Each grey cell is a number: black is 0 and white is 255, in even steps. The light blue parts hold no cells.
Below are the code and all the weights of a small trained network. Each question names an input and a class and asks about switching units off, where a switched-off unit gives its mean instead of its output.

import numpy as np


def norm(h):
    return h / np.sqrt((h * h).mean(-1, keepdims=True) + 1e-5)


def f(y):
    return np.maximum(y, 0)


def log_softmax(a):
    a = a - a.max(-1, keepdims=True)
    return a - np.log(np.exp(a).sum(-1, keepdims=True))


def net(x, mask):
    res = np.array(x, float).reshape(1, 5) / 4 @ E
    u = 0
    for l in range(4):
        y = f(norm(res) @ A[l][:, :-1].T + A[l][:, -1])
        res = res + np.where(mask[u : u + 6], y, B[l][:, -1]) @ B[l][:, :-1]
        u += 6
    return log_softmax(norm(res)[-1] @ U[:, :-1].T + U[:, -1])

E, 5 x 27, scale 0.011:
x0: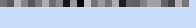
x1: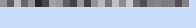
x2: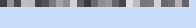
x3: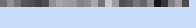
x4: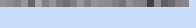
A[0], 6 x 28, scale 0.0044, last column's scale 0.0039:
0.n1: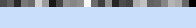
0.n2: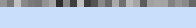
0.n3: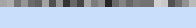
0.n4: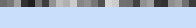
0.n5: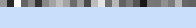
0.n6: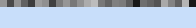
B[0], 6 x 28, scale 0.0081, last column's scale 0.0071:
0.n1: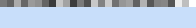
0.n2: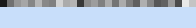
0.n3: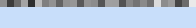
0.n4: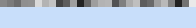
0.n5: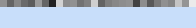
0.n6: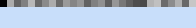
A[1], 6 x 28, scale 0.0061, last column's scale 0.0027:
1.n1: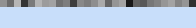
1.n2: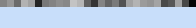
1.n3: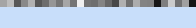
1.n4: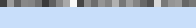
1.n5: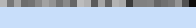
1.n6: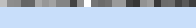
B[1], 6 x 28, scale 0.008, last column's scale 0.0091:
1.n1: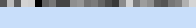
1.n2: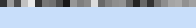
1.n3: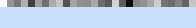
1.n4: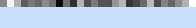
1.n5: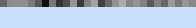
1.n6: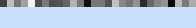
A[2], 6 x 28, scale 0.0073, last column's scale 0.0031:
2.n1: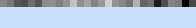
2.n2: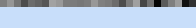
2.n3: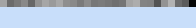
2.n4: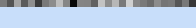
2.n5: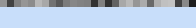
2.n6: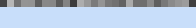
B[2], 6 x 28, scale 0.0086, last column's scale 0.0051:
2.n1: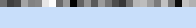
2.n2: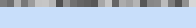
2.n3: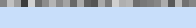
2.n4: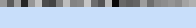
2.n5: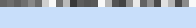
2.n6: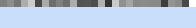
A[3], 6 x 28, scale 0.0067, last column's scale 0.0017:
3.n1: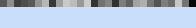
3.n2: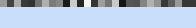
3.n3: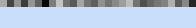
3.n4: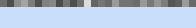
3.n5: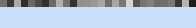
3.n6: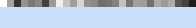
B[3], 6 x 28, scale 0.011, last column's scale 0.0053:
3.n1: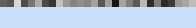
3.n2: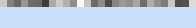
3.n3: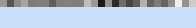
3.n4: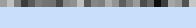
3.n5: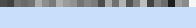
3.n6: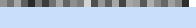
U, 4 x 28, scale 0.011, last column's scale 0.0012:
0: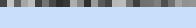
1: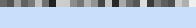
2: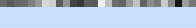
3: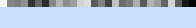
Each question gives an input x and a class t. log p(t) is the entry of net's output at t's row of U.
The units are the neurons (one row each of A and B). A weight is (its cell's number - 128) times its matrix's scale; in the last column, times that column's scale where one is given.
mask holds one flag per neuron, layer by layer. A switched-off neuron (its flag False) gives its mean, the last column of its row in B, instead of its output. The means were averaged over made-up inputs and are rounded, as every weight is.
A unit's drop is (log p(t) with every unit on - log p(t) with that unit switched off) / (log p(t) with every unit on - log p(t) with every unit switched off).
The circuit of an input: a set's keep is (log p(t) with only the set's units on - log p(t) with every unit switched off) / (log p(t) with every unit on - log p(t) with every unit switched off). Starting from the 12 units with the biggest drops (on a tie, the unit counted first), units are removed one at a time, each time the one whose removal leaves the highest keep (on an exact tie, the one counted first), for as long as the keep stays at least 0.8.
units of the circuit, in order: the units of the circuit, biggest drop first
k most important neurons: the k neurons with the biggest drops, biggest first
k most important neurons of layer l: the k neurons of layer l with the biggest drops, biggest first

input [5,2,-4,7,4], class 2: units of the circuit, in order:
[0.n4]
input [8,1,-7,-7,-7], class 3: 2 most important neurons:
[0.n3 3.n2]
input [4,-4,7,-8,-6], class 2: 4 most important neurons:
[0.n3 2.n5 0.n6 1.n1]
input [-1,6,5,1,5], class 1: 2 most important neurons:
[0.n5 0.n6]
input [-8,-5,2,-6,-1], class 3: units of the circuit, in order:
[1.n3 3.n6]
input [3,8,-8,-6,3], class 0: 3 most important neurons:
[1.n1 1.n6 0.n1]
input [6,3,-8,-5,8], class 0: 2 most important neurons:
[1.n1 1.n6]
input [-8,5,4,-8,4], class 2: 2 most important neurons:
[2.n5 0.n2]
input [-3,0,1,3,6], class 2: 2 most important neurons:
[0.n4 2.n1]
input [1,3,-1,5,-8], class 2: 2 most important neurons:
[0.n4 0.n1]
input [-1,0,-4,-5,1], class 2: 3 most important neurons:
[2.n5 0.n3 1.n4]
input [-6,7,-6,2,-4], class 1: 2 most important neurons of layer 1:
[1.n4 1.n2]
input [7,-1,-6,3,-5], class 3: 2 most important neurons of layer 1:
[1.n4 1.n2]
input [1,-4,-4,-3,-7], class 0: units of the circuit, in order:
[1.n1]
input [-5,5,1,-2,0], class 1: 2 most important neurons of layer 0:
[0.n2 0.n5]
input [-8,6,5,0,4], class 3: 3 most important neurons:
[1.n3 3.n6 0.n1]
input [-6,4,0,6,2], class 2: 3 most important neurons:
[2.n1 0.n4 2.n2]
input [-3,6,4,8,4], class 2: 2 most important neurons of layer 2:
[2.n2 2.n1]
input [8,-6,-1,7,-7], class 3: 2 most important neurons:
[3.n2 2.n5]
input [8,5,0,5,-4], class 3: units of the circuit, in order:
[3.n2]
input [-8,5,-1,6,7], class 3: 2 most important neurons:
[1.n3 3.n6]
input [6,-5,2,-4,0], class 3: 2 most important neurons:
[3.n2 0.n3]
